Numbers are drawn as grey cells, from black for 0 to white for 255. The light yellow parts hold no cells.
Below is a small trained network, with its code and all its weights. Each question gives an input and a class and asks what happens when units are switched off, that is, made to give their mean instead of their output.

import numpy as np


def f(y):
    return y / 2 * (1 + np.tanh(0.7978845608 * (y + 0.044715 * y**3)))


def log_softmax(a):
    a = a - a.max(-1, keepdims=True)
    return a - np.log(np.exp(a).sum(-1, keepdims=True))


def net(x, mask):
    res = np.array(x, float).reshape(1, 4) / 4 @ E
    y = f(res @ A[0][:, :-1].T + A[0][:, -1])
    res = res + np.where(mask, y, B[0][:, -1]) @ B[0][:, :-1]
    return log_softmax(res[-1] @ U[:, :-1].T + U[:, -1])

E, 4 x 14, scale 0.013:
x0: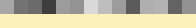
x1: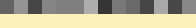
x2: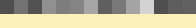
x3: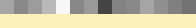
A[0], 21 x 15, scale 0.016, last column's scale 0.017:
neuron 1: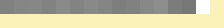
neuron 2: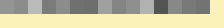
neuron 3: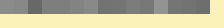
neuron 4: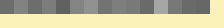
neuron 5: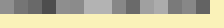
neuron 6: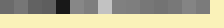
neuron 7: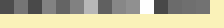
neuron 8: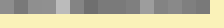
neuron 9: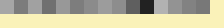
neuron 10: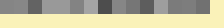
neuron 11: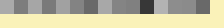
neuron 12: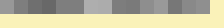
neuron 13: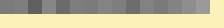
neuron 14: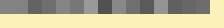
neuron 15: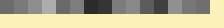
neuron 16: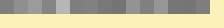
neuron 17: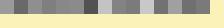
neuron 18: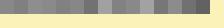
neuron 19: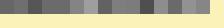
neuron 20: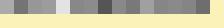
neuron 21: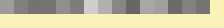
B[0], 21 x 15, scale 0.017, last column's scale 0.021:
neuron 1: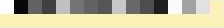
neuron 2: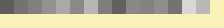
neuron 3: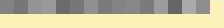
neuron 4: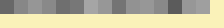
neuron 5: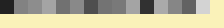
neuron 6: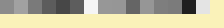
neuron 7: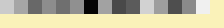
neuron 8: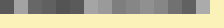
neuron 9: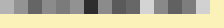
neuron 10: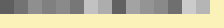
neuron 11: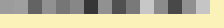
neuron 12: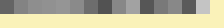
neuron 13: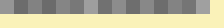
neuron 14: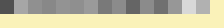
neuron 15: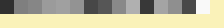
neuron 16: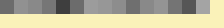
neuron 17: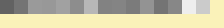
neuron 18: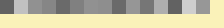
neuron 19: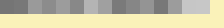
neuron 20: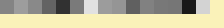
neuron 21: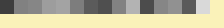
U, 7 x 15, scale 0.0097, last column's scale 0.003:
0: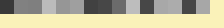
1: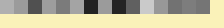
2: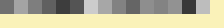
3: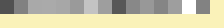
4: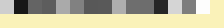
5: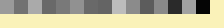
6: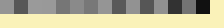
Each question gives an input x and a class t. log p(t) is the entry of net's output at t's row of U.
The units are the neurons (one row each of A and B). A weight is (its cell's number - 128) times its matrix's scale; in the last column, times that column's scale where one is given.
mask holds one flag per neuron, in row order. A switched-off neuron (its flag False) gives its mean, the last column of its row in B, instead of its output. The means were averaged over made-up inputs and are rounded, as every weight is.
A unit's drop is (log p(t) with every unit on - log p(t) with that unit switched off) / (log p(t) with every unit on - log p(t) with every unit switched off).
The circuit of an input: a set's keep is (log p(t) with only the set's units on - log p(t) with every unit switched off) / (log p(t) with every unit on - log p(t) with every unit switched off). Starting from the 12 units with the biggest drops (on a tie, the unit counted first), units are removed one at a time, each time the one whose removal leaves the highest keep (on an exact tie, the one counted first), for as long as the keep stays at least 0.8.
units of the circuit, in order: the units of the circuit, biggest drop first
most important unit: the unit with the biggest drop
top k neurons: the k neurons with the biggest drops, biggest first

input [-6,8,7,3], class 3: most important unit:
neuron 10
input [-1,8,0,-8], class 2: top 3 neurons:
neuron 6; neuron 17; neuron 2
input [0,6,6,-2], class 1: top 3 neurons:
neuron 7; neuron 17; neuron 2
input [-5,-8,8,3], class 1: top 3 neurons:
neuron 7; neuron 19; neuron 10
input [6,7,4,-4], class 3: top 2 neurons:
neuron 19; neuron 15
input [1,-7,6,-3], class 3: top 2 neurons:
neuron 17; neuron 2
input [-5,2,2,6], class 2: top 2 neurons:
neuron 20; neuron 21
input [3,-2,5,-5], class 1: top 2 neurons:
neuron 7; neuron 20
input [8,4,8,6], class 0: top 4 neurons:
neuron 21; neuron 5; neuron 12; neuron 9
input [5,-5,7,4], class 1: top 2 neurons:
neuron 7; neuron 15
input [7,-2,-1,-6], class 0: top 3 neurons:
neuron 5; neuron 21; neuron 12
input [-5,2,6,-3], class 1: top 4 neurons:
neuron 7; neuron 21; neuron 5; neuron 12
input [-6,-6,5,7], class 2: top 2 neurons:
neuron 20; neuron 8
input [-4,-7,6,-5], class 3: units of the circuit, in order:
neuron 17
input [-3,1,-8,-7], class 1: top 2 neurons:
neuron 9; neuron 11
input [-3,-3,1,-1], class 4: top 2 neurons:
neuron 5; neuron 21
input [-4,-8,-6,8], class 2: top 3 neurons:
neuron 20; neuron 8; neuron 16
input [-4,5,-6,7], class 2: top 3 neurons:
neuron 20; neuron 7; neuron 16
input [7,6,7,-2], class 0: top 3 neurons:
neuron 21; neuron 5; neuron 12
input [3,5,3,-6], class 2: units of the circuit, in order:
neuron 6
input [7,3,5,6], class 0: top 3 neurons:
neuron 21; neuron 5; neuron 6
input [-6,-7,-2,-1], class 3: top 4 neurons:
neuron 17; neuron 2; neuron 21; neuron 5
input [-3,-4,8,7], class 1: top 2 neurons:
neuron 7; neuron 6
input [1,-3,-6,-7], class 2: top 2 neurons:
neuron 6; neuron 7
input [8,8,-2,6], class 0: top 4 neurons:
neuron 21; neuron 5; neuron 12; neuron 17
